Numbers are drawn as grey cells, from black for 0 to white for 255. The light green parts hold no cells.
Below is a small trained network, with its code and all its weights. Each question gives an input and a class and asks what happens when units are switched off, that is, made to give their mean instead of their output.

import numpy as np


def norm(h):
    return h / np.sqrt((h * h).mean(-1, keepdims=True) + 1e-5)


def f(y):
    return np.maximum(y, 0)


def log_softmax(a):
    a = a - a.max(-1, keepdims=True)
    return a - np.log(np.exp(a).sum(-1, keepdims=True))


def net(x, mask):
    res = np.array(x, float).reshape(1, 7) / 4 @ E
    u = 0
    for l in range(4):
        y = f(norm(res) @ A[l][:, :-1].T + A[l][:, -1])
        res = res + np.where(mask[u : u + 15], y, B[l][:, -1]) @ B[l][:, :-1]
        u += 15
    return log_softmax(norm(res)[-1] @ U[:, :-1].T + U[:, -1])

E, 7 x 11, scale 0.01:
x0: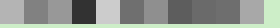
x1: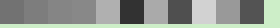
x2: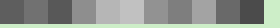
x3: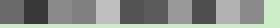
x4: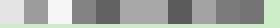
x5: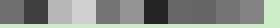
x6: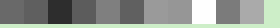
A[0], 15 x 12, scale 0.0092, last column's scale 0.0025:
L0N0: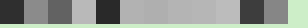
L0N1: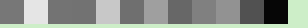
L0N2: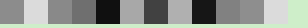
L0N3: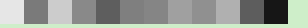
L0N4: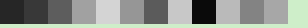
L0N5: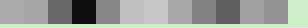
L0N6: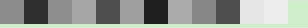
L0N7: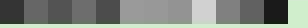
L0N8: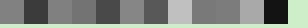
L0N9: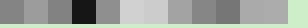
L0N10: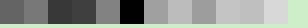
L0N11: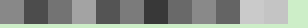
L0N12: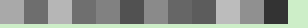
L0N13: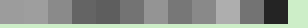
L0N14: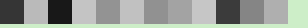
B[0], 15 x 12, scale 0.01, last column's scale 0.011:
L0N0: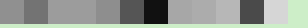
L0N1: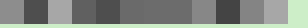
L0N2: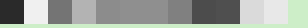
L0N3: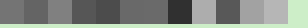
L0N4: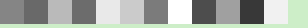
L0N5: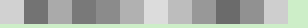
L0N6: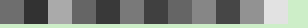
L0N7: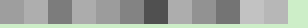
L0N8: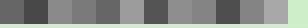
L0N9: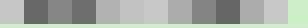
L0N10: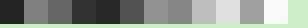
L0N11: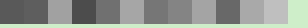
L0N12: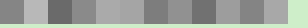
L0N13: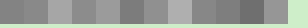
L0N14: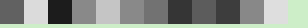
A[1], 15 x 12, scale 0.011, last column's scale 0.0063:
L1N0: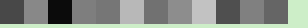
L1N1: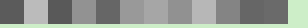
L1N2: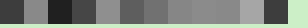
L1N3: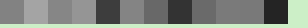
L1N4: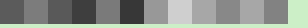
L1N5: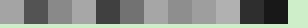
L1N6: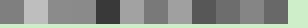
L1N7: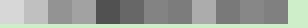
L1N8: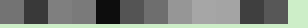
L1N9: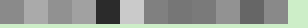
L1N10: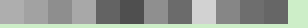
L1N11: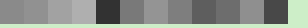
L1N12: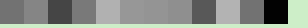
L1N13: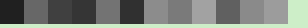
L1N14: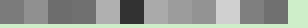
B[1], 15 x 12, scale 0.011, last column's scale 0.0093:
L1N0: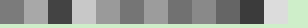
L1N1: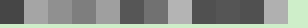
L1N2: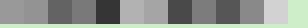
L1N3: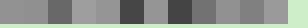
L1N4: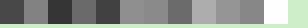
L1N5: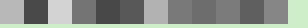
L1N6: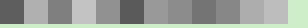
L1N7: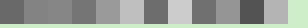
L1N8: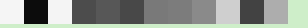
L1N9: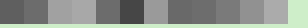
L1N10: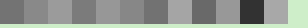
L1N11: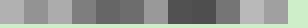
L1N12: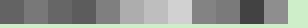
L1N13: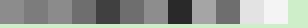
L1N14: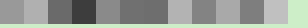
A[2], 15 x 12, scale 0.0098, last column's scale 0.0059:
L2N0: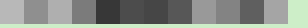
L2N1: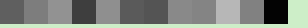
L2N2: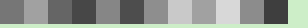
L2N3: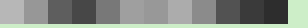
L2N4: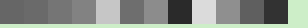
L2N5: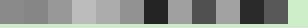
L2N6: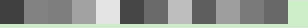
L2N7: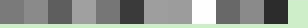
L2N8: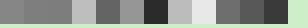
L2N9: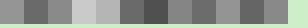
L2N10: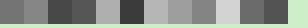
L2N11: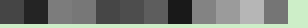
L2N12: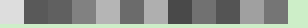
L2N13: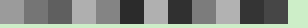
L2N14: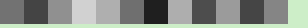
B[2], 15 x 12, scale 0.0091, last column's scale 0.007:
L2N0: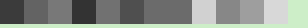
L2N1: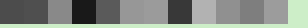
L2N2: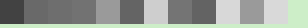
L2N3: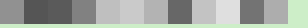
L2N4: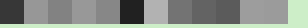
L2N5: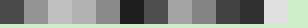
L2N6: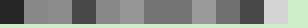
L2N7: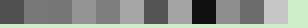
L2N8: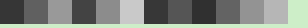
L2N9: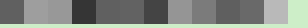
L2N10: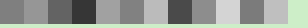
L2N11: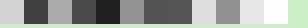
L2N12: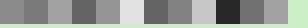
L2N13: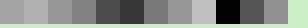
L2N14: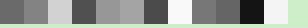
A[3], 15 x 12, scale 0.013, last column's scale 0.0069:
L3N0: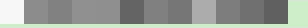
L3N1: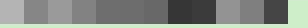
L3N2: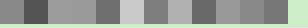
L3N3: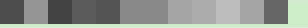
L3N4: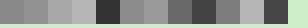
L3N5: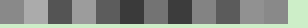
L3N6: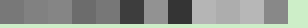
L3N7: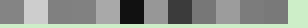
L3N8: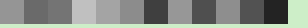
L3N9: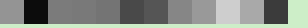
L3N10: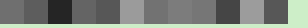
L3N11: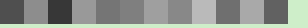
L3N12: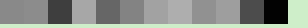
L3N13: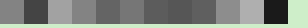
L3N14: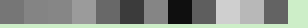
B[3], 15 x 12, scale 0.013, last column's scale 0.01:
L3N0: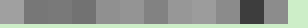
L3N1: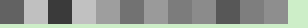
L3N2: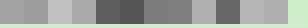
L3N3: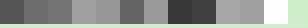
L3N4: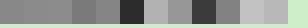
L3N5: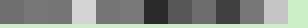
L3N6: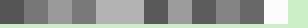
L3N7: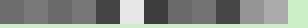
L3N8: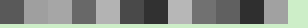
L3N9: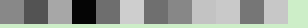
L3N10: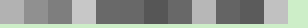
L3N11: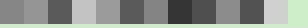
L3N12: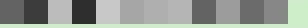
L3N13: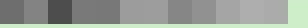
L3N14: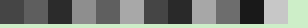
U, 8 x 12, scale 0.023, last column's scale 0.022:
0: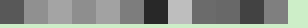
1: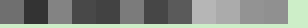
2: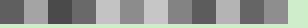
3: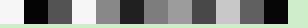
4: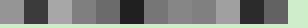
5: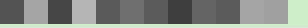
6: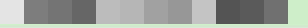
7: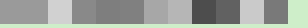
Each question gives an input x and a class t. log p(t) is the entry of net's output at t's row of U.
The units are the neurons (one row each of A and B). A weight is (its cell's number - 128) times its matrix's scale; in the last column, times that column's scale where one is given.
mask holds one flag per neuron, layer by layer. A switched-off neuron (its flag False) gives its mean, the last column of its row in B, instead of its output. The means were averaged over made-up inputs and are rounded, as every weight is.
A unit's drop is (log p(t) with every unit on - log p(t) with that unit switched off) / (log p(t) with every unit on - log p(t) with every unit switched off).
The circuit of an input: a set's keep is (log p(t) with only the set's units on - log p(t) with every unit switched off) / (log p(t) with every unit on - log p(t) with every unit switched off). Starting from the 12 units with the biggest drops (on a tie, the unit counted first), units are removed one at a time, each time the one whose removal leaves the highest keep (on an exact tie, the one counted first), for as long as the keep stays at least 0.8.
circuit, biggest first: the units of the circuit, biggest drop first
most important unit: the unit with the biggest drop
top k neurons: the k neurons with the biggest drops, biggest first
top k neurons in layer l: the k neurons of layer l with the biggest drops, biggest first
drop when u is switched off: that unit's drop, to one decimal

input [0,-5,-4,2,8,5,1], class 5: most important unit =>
L0N2
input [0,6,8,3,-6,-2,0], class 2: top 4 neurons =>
[L0N4; L0N6; L1N12; L0N3]
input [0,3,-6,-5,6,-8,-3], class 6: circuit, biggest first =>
[L0N10; L0N5]
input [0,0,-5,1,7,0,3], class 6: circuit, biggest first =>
[L0N10; L1N4; L0N0; L3N3]
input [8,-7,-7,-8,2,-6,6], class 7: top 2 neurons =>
[L0N5; L0N9]
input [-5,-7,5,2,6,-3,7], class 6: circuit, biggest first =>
[L0N9; L0N5]
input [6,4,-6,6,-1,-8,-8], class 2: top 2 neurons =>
[L0N12; L0N6]
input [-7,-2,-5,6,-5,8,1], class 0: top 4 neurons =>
[L0N4; L0N10; L2N14; L1N13]
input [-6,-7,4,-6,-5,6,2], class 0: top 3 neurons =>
[L0N0; L0N10; L0N4]
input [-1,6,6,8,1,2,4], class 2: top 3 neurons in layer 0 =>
[L0N6; L0N4; L0N3]
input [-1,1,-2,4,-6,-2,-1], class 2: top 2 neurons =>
[L0N4; L0N6]
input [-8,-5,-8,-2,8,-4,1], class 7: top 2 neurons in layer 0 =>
[L0N10; L0N14]
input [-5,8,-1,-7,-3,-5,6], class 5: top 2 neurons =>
[L0N14; L1N13]
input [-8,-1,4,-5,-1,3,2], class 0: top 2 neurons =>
[L0N0; L0N10]
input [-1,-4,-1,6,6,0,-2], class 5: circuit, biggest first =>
[L0N2]
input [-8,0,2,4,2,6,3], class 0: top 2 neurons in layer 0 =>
[L0N10; L0N4]
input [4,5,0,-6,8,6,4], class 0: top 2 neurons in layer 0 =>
[L0N10; L0N6]
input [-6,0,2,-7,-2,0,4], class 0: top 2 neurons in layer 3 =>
[L3N8; L3N3]
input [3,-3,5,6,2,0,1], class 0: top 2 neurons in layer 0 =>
[L0N4; L0N10]
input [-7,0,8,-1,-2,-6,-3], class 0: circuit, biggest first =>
[L0N0]
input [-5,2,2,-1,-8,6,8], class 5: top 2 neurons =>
[L0N14; L1N0]
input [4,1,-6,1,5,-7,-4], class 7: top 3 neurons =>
[L0N14; L1N0; L3N14]
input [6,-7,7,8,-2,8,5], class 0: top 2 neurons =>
[L0N4; L0N10]
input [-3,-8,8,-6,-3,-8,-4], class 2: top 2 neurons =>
[L0N5; L0N9]
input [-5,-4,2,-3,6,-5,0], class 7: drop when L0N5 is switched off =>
0.4
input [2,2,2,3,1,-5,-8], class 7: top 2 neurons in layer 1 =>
[L1N0; L1N2]
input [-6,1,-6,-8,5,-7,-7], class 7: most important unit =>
L1N7
